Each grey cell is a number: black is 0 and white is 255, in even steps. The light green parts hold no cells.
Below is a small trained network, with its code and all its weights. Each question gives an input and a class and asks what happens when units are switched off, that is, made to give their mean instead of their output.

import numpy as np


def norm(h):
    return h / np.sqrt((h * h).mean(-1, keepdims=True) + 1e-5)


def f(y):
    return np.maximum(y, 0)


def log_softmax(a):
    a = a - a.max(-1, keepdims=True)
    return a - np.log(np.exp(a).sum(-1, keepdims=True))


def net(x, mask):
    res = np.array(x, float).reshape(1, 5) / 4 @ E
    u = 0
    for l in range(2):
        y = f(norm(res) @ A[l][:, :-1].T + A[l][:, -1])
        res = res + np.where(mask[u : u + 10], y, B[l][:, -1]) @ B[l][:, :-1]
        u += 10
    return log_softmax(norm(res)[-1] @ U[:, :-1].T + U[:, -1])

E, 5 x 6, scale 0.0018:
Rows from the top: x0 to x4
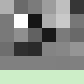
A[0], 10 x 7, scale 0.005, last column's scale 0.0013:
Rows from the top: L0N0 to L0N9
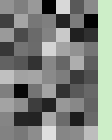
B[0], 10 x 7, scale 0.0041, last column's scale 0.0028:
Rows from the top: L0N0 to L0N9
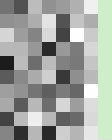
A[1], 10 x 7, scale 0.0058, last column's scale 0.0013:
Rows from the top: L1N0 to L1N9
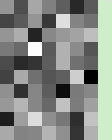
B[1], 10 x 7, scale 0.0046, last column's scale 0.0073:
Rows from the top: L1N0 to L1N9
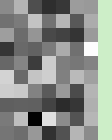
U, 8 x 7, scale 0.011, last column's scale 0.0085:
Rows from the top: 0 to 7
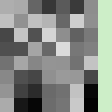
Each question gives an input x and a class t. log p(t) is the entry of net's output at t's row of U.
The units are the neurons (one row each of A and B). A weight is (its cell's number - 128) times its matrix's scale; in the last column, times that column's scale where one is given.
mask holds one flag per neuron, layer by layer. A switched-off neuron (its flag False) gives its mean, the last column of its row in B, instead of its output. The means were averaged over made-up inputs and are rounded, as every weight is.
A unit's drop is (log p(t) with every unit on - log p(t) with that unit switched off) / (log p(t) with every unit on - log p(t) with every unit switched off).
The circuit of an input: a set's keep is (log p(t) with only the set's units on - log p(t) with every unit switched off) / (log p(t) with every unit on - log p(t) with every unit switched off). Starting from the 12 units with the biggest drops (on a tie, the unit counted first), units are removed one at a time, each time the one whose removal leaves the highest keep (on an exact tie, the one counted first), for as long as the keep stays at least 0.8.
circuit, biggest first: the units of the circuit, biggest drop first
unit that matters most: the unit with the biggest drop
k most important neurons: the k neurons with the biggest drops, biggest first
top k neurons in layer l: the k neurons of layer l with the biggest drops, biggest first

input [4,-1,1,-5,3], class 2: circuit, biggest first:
(L1N8)
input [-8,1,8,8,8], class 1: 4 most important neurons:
(L1N5; L1N3; L0N9; L0N1)
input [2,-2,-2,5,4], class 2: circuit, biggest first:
(L0N8; L1N8)
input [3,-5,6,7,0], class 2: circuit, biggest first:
(L0N8; L1N8)
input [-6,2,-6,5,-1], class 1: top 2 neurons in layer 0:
(L0N4; L0N7)
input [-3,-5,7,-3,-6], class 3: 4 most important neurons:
(L0N0; L1N3; L0N8; L1N7)
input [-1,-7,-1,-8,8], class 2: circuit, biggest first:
(L1N8; L0N9)
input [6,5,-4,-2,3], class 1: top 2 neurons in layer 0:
(L0N2; L0N5)
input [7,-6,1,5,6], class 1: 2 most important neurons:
(L0N2; L1N7)
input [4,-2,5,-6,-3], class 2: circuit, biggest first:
(L0N5; L1N8)
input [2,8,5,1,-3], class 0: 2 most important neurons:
(L0N9; L1N3)
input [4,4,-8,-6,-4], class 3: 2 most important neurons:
(L0N9; L0N8)
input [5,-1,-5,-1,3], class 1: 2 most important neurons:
(L0N2; L0N5)
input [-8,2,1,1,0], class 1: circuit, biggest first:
(L1N5)
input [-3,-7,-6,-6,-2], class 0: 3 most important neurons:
(L1N6; L0N8; L0N4)
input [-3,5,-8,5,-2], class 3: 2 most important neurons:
(L0N9; L0N3)
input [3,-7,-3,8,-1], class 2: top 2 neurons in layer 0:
(L0N8; L0N4)
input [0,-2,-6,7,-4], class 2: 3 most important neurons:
(L0N8; L1N8; L0N4)
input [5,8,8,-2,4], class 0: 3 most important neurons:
(L0N9; L1N7; L0N2)
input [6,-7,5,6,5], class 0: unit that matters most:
L0N6
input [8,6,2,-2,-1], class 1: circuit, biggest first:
(L0N2; L1N8; L1N3)
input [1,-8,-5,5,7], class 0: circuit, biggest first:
(L0N6; L1N6)
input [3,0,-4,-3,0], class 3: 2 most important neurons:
(L0N9; L0N8)
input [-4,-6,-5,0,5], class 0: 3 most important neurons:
(L1N6; L0N7; L0N0)
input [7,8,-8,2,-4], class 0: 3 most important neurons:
(L0N3; L1N7; L0N0)
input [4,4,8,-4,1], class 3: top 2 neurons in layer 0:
(L0N0; L0N7)
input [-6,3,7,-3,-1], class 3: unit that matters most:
L0N7
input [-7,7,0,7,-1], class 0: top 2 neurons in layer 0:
(L0N3; L0N0)
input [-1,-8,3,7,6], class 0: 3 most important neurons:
(L1N6; L0N6; L1N0)
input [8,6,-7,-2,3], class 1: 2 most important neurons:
(L0N2; L0N5)
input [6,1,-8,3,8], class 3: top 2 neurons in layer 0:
(L0N9; L0N3)
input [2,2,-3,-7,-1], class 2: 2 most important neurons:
(L0N5; L1N8)
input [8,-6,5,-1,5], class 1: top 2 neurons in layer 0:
(L0N2; L0N0)
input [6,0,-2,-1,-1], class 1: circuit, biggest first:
(L0N2)
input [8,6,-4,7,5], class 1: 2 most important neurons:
(L0N2; L1N3)
